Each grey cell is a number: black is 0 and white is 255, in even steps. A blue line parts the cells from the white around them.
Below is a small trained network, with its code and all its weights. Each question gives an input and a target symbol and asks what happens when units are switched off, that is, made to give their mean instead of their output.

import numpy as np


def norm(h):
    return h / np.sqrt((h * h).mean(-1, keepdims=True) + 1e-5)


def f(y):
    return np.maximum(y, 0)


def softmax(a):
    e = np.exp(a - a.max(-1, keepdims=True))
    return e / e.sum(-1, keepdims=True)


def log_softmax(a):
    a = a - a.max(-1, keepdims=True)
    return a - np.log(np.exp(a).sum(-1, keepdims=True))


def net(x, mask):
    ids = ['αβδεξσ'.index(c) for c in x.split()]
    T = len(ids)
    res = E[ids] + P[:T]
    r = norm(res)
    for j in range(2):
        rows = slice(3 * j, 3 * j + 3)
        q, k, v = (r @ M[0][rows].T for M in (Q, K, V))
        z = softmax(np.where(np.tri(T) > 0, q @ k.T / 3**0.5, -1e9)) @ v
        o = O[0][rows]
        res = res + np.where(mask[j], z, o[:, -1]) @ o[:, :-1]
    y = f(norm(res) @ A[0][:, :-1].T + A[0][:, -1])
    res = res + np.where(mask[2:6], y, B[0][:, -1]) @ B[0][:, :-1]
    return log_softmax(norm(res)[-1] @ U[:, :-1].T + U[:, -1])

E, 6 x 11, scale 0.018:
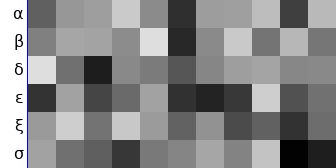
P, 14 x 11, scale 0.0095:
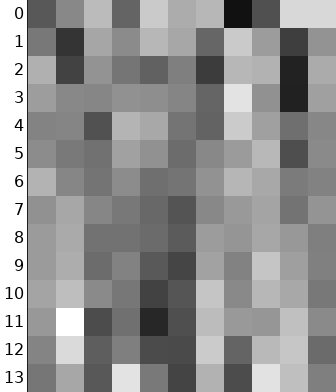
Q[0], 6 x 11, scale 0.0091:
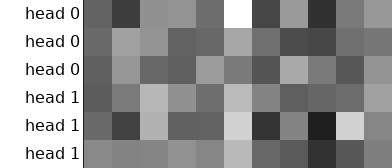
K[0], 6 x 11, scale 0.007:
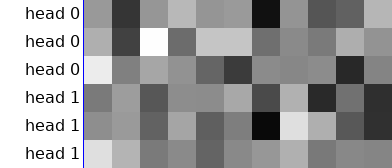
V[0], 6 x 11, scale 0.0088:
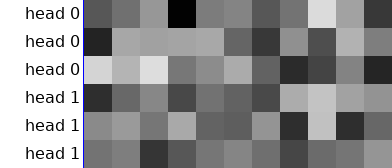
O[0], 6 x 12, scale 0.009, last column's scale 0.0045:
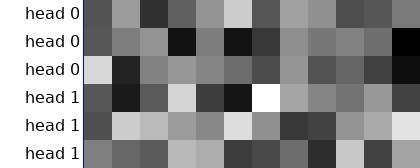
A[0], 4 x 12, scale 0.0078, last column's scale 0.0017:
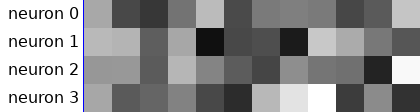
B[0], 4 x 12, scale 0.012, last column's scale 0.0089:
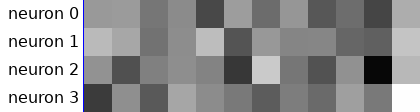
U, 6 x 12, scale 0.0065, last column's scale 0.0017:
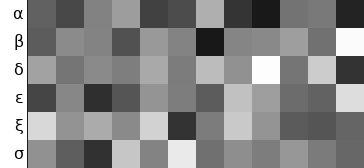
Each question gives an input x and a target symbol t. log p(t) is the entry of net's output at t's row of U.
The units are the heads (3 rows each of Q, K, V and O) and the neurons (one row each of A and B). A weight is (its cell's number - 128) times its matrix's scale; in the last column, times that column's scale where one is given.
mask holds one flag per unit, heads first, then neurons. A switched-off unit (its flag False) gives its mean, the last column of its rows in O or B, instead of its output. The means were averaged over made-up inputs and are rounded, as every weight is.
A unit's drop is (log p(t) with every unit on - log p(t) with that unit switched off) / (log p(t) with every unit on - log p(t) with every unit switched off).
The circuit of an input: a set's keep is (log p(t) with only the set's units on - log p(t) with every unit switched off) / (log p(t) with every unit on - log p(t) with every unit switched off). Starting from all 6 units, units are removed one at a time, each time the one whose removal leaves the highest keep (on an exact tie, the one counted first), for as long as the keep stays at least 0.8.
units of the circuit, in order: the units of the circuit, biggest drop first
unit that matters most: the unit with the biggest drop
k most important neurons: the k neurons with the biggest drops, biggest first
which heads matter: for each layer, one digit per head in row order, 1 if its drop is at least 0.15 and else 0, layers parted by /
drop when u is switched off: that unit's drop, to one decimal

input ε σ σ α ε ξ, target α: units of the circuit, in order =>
(head 1)
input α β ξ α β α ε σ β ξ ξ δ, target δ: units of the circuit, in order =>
(head 1; neuron 0)
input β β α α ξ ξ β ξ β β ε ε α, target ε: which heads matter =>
11
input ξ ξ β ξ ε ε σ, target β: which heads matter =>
01
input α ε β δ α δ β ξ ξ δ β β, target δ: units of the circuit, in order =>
(head 1; neuron 3)
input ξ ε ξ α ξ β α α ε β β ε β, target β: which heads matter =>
11
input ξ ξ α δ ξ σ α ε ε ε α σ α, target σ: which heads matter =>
10
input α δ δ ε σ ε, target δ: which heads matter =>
01
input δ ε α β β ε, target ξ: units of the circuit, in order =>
(neuron 1; neuron 3)
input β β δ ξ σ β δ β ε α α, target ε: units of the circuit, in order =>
(neuron 3; head 1)
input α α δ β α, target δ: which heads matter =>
10
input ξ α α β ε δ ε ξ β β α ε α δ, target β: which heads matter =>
11
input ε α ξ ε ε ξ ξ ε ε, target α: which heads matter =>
01
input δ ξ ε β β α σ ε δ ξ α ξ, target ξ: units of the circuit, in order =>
(neuron 1; head 1; neuron 3)
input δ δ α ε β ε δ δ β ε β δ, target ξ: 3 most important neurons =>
(neuron 1; neuron 3; neuron 2)
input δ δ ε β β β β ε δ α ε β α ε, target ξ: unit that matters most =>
neuron 1
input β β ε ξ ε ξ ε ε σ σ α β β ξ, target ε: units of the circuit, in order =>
(head 1; neuron 3)
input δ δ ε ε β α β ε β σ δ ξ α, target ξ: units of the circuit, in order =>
(head 1; neuron 1)
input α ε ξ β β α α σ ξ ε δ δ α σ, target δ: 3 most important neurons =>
(neuron 0; neuron 2; neuron 3)
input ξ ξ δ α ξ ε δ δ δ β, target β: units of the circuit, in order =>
(head 1)
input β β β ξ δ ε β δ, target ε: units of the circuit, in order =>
(head 1; neuron 3)
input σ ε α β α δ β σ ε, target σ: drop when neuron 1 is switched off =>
0.0
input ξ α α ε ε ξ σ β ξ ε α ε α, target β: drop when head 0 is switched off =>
0.1
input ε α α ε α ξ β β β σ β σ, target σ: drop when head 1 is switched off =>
-0.1
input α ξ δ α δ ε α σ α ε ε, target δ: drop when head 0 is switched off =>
-0.2
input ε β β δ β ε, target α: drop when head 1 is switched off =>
1.4
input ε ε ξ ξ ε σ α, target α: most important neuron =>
(neuron 1)
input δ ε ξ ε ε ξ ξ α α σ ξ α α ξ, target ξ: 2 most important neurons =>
(neuron 1; neuron 3)
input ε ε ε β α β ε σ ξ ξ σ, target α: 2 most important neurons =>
(neuron 2; neuron 1)
